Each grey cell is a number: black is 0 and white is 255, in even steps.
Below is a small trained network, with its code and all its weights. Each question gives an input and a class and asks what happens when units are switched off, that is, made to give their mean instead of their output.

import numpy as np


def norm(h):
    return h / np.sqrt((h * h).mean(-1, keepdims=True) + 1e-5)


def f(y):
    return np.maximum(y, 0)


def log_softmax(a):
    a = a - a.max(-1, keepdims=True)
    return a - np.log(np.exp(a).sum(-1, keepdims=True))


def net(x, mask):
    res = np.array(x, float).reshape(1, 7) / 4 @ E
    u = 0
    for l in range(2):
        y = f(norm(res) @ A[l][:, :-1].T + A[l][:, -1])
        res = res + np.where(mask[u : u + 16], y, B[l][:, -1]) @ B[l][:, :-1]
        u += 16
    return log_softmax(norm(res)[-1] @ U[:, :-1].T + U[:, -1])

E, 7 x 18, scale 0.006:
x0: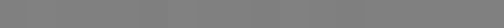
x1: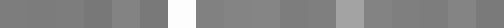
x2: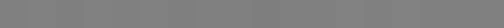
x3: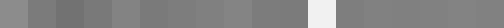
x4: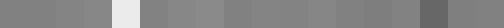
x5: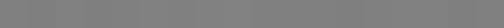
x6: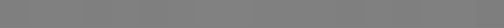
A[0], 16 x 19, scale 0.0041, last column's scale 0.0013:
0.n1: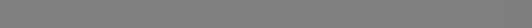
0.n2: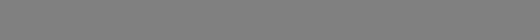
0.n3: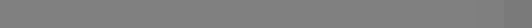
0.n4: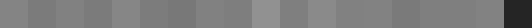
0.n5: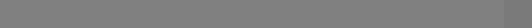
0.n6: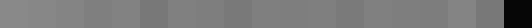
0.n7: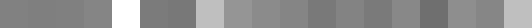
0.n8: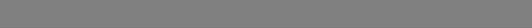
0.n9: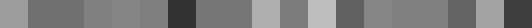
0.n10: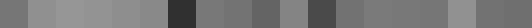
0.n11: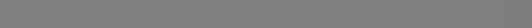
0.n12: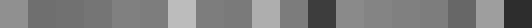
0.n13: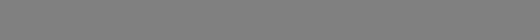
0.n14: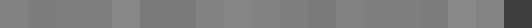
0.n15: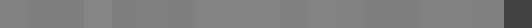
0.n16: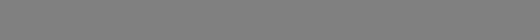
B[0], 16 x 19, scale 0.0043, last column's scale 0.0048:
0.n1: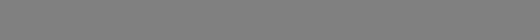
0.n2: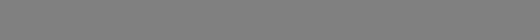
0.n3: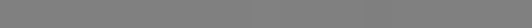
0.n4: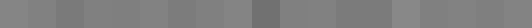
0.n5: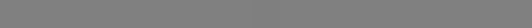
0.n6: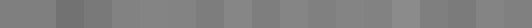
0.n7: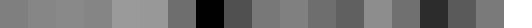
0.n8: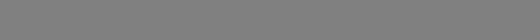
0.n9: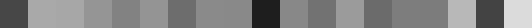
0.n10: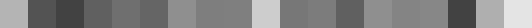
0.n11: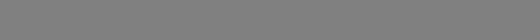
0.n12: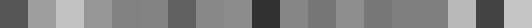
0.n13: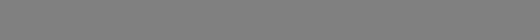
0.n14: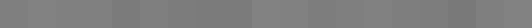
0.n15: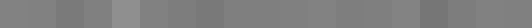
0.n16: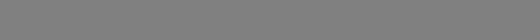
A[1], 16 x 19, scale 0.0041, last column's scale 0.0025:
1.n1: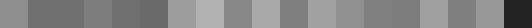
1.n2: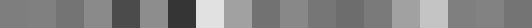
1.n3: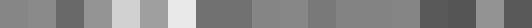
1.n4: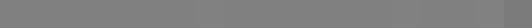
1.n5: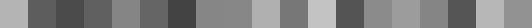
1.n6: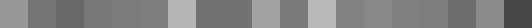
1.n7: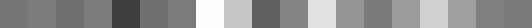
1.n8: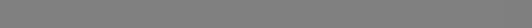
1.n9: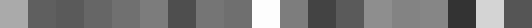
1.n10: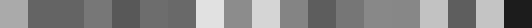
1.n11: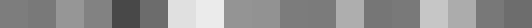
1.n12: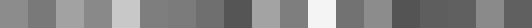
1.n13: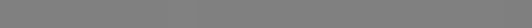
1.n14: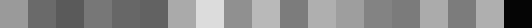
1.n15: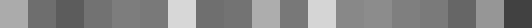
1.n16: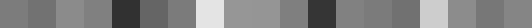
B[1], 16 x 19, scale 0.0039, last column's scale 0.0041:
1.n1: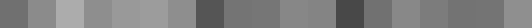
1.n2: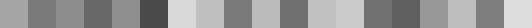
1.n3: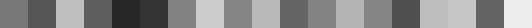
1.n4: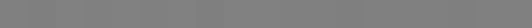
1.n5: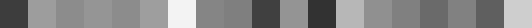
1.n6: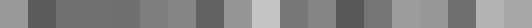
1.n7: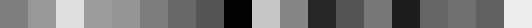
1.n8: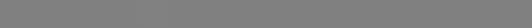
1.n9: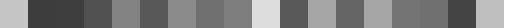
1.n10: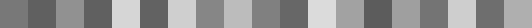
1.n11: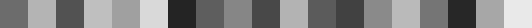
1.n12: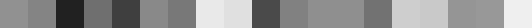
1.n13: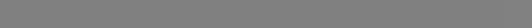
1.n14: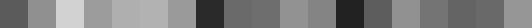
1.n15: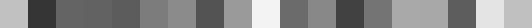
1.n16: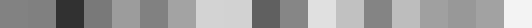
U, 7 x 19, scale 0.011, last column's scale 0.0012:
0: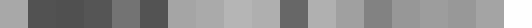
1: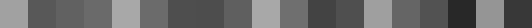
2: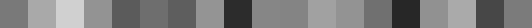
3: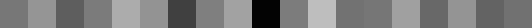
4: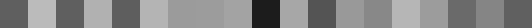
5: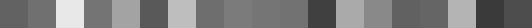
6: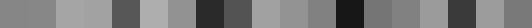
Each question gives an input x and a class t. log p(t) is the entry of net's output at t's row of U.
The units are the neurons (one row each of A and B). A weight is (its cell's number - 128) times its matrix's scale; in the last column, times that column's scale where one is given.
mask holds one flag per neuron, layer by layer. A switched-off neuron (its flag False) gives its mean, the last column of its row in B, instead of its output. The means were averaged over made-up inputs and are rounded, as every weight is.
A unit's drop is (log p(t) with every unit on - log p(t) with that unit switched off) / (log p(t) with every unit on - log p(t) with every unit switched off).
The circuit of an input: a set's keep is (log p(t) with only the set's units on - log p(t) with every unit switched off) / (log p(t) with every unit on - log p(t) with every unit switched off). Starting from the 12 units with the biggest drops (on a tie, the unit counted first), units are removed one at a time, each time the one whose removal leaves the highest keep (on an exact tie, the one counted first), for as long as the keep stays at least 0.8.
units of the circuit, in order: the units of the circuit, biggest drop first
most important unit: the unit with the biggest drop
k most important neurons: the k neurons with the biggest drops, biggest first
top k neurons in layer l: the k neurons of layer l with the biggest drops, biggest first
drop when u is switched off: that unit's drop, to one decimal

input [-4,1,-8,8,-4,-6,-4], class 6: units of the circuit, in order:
1.n7; 1.n3
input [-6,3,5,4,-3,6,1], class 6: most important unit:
0.n7
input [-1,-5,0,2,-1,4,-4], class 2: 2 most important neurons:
0.n9; 0.n7
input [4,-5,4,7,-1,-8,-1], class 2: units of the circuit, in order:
0.n7; 1.n7
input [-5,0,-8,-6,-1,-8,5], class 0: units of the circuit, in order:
0.n7; 1.n16
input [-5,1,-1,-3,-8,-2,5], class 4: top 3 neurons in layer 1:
1.n11; 1.n9; 1.n3
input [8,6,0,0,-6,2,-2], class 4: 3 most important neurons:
0.n10; 0.n12; 1.n16
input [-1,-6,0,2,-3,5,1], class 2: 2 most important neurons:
0.n9; 0.n7
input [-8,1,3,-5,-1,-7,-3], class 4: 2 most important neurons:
0.n12; 0.n7
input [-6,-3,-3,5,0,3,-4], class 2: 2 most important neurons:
0.n7; 1.n7
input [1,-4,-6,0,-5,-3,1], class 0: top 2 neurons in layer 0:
0.n10; 0.n12
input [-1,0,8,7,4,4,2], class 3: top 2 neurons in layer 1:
1.n9; 1.n2
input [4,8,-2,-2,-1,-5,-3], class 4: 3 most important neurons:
1.n11; 0.n7; 0.n12
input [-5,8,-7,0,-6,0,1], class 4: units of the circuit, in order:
1.n11
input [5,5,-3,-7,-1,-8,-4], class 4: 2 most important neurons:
0.n7; 1.n11
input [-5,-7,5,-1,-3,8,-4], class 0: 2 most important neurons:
0.n10; 0.n7
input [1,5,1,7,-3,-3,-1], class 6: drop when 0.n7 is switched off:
0.1
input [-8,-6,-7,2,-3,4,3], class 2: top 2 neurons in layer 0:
0.n9; 0.n7
